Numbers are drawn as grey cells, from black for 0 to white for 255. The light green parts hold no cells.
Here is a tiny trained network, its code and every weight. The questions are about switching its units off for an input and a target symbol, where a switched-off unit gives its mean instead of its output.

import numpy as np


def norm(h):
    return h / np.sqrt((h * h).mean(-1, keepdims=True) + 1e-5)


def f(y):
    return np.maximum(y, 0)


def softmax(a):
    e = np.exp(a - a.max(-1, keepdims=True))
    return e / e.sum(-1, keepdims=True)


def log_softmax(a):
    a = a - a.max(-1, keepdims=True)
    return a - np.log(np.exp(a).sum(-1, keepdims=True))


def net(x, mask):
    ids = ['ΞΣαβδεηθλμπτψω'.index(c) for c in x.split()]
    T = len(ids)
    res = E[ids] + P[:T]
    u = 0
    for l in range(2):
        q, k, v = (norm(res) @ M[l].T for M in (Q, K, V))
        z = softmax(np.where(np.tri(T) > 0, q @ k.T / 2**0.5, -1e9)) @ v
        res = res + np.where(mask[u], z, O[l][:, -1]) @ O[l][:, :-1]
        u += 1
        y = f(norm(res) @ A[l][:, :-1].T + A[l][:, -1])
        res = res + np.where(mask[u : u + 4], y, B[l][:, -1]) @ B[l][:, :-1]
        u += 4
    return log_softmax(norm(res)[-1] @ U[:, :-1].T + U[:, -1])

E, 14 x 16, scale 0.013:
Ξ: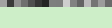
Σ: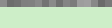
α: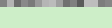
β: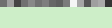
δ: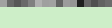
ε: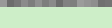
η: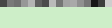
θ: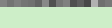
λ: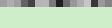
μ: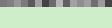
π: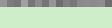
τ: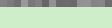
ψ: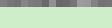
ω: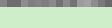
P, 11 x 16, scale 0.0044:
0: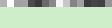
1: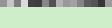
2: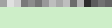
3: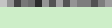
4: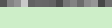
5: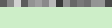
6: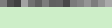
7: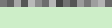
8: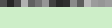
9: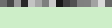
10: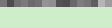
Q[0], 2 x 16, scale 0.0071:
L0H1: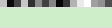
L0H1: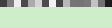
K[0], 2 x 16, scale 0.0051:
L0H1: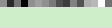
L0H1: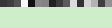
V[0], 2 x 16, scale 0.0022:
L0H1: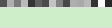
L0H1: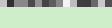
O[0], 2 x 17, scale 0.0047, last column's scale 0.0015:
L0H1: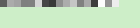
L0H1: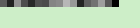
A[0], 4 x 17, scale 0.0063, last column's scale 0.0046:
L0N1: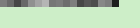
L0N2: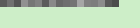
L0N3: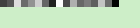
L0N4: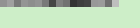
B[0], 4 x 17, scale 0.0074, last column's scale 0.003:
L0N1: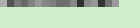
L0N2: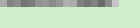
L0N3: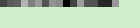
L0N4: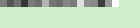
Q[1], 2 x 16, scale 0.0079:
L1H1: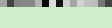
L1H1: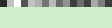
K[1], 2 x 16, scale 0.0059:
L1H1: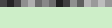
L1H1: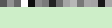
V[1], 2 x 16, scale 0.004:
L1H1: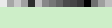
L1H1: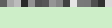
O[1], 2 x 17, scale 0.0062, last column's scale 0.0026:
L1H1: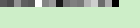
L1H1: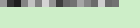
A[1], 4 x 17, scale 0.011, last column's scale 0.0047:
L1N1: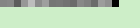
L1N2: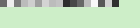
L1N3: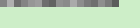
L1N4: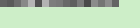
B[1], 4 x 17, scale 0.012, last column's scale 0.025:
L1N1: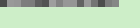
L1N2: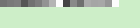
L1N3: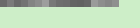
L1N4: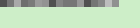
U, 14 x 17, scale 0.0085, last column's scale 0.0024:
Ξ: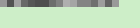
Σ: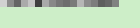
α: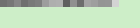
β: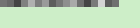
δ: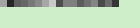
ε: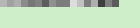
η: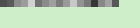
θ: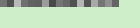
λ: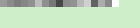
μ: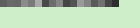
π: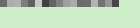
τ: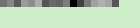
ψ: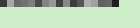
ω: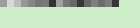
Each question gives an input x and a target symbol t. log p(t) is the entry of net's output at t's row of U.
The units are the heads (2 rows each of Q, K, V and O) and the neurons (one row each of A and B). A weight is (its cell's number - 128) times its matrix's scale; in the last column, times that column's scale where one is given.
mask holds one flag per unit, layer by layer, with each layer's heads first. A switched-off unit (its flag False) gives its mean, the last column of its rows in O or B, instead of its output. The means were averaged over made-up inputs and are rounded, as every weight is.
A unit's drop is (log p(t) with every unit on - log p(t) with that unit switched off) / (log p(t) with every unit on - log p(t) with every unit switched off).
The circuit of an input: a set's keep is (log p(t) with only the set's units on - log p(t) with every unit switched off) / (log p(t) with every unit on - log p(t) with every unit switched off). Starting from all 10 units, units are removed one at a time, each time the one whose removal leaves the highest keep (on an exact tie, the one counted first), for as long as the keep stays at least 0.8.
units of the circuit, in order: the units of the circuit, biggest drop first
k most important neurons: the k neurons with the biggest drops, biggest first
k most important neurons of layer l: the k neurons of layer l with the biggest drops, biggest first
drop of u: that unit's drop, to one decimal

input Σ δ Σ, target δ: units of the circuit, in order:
L1N2, L0H1, L1H1
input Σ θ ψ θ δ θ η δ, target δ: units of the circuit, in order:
L1N2
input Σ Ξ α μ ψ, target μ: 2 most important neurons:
L0N3, L1N2
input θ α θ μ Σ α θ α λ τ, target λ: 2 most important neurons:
L1N2, L0N2
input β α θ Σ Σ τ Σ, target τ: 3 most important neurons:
L1N3, L1N2, L0N4
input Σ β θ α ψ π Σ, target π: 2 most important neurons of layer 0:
L0N2, L0N4
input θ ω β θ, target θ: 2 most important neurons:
L1N2, L1N4
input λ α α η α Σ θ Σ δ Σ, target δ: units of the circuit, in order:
L1N2, L0H1
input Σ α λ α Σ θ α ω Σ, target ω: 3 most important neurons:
L1N2, L0N4, L1N3
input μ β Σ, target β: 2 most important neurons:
L1N2, L1N3
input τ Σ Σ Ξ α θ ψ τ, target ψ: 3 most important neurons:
L1N2, L1N1, L1N3
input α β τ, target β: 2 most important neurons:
L1N2, L1N3
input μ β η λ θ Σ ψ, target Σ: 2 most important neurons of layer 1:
L1N2, L1N4
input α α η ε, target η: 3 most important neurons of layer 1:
L1N2, L1N1, L1N4
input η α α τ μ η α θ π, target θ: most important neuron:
L0N4
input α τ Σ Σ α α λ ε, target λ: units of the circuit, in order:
L1N2, L0H1
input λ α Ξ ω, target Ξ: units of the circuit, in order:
L0H1, L1N2
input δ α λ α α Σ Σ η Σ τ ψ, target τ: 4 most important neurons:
L1N3, L1N2, L0N4, L1N4
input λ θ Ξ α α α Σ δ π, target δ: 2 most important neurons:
L1N2, L0N2
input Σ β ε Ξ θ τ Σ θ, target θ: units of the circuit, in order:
L1N2
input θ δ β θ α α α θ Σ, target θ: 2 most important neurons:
L1N2, L0N4
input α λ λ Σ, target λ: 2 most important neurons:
L1N2, L0N4
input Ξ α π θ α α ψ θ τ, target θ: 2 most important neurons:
L0N4, L1N2
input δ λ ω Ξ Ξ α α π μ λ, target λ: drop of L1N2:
0.9
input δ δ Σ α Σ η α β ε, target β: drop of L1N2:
0.8
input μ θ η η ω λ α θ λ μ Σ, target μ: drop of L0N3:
0.8
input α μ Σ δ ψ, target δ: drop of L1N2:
0.8
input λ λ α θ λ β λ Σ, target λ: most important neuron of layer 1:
L1N2
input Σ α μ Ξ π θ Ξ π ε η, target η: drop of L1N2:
1.1
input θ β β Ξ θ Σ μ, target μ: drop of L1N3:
0.0
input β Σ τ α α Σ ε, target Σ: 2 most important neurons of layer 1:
L1N2, L1N4
